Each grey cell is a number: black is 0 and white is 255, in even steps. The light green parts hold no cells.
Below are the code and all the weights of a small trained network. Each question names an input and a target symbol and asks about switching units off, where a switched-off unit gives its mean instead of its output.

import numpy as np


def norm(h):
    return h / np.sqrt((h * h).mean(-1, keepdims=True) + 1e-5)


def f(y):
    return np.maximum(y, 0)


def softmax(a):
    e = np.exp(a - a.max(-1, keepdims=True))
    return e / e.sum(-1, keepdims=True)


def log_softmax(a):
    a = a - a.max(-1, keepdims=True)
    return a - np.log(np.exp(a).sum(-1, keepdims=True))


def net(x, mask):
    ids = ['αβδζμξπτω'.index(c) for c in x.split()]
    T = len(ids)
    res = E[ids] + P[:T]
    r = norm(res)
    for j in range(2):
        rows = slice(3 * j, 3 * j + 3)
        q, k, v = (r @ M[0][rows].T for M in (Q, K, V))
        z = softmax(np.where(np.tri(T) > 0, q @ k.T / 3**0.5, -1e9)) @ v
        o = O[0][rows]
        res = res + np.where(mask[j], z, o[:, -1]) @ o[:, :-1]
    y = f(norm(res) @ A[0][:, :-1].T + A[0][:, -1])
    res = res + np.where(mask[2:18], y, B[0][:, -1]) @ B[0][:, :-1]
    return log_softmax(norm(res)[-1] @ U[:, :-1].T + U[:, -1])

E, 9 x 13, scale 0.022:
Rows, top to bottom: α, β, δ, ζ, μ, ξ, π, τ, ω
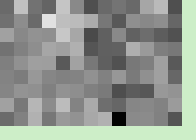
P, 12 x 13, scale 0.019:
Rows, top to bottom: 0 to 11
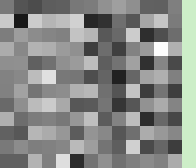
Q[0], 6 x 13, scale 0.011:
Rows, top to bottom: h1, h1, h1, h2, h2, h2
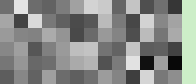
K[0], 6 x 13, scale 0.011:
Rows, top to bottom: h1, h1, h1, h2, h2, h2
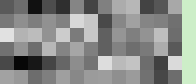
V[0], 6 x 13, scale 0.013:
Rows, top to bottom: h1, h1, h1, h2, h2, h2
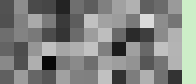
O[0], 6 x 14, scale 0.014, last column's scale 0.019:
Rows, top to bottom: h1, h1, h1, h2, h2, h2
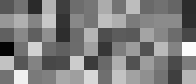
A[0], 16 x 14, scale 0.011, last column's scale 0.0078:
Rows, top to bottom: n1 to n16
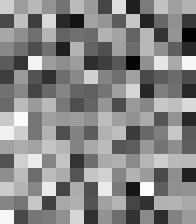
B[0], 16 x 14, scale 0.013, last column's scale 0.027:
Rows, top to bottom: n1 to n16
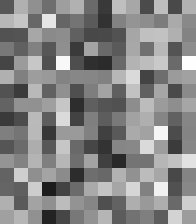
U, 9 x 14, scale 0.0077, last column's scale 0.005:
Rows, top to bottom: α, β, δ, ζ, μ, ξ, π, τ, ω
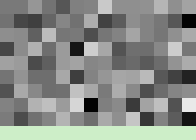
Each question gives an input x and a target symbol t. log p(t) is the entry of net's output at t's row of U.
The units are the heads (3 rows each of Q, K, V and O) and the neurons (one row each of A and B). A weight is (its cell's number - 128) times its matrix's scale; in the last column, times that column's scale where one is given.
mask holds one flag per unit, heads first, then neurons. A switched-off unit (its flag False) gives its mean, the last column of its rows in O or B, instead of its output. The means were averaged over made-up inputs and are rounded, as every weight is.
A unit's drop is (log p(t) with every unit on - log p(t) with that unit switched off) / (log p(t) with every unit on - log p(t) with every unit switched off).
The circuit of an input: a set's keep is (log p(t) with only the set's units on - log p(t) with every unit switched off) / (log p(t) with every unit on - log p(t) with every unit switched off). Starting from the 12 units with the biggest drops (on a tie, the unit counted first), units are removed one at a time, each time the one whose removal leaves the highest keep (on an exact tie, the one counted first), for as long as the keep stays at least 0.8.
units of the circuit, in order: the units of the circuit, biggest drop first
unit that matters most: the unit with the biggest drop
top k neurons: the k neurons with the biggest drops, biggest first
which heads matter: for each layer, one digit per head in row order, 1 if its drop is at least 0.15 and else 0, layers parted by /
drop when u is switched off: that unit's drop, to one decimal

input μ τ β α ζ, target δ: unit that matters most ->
h1
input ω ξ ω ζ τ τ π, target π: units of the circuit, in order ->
h2, n5, h1, n15
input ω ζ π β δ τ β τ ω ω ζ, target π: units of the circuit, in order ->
h2, n5, h1, n15
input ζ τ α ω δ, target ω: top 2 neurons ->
n5, n12
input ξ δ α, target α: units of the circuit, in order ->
h2, h1, n14, n5
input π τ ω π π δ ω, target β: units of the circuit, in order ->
h1, h2, n5
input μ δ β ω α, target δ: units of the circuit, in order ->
h1, n2, h2, n5
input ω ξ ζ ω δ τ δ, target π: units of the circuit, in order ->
h2, n5, h1, n15
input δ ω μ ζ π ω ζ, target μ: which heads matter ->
11
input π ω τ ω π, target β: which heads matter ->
11
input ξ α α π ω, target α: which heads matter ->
11
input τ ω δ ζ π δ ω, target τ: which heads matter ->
01
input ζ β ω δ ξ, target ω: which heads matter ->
10
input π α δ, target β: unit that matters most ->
h1
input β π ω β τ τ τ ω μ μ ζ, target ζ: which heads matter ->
01
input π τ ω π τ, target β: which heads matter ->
11
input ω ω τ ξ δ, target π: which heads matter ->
11
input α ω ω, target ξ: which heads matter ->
01
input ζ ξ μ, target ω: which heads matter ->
10
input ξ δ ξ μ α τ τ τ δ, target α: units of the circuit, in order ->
h2, h1, n14, n16
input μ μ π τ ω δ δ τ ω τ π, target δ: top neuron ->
n2
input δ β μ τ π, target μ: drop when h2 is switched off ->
0.9
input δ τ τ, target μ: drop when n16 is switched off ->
0.2
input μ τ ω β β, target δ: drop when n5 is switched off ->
0.1
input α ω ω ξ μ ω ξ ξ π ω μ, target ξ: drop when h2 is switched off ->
1.0
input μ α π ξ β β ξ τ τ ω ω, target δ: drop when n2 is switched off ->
0.4
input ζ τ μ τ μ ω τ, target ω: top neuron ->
n5
